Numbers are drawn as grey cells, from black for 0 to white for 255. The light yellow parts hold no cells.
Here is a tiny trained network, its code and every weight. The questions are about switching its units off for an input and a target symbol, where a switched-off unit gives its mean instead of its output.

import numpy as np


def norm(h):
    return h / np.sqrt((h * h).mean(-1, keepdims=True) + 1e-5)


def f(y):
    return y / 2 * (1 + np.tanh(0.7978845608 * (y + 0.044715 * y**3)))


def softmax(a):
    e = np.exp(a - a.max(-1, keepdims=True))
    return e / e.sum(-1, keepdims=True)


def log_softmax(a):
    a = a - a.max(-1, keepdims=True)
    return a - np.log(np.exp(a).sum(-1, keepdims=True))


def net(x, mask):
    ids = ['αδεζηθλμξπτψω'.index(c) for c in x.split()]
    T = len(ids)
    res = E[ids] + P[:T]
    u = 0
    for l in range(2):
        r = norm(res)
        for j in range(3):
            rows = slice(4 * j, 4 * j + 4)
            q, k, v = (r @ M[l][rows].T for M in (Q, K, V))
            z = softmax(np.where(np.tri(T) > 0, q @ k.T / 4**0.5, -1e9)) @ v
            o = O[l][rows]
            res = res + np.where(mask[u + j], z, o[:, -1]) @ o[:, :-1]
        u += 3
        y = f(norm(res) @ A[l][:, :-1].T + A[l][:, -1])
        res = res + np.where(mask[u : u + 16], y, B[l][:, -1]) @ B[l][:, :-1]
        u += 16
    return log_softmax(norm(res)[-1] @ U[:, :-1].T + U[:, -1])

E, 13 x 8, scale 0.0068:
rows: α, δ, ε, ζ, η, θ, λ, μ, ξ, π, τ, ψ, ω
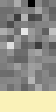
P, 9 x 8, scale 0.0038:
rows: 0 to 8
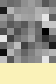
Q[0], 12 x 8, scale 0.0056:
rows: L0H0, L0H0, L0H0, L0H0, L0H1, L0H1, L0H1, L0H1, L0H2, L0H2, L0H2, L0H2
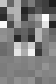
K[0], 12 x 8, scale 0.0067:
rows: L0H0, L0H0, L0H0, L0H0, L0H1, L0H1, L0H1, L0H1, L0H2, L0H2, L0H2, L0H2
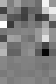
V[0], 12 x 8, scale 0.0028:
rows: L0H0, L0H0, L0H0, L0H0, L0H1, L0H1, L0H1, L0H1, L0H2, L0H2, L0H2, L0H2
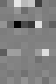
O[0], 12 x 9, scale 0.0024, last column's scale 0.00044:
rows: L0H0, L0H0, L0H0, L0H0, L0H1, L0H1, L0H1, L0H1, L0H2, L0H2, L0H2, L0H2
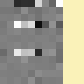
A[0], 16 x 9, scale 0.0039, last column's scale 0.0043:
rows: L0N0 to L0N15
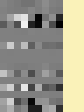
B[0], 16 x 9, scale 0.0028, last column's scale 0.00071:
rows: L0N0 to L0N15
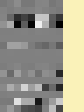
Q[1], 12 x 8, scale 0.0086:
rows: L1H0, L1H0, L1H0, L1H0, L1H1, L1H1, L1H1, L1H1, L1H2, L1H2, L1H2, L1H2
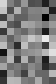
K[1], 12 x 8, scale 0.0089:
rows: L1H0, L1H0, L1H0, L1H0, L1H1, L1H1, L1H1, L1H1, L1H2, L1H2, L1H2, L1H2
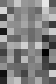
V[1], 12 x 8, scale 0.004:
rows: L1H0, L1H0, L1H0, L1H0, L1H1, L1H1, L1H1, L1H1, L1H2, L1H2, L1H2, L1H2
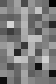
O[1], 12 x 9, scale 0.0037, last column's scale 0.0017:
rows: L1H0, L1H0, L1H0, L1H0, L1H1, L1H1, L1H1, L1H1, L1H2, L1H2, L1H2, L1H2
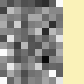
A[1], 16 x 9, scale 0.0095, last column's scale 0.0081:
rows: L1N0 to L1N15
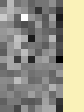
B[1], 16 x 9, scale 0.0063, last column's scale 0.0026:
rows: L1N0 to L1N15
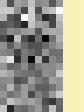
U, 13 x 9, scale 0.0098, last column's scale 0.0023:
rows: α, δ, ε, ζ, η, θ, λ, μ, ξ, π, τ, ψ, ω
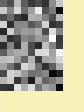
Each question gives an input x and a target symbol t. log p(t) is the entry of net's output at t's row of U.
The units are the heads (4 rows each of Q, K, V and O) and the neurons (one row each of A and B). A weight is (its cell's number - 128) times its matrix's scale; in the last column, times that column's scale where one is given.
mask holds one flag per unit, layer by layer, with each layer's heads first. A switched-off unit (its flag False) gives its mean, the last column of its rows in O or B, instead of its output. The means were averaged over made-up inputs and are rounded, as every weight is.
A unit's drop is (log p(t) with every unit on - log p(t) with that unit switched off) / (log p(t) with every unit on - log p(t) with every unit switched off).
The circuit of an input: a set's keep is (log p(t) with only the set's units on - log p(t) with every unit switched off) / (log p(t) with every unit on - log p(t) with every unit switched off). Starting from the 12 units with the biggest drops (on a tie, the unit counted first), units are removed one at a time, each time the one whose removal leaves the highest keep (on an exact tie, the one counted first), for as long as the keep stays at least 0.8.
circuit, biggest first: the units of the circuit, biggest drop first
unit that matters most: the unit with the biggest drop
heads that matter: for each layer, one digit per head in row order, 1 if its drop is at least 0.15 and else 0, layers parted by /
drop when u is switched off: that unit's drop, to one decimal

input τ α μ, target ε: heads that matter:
000 / 011
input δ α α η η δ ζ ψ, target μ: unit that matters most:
L1H0
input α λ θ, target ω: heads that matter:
000 / 010
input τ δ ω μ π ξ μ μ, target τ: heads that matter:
000 / 000
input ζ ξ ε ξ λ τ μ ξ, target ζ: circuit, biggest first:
L1H2, L1H1
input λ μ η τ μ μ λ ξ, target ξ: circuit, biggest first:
L1H1, L0H0, L1H2, L1N1
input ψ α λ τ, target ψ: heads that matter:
000 / 010
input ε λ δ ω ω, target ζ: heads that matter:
000 / 001
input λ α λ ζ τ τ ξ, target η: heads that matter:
000 / 100
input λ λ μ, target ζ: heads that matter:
000 / 000
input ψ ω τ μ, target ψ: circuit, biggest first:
L1H1, L1N8
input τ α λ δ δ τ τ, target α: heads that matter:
100 / 000
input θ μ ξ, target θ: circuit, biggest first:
L1N15, L1H0
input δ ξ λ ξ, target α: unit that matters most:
L1H2
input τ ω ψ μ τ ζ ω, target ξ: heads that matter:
100 / 010
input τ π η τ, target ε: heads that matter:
000 / 010
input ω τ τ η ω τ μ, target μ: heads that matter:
000 / 100
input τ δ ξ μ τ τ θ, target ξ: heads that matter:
100 / 010
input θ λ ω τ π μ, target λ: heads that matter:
000 / 011
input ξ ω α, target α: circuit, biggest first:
L1N5
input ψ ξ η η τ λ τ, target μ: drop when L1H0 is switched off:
0.6
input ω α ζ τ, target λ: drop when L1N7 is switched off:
0.2
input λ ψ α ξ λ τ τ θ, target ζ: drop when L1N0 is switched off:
0.0
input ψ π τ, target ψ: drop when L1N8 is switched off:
0.1
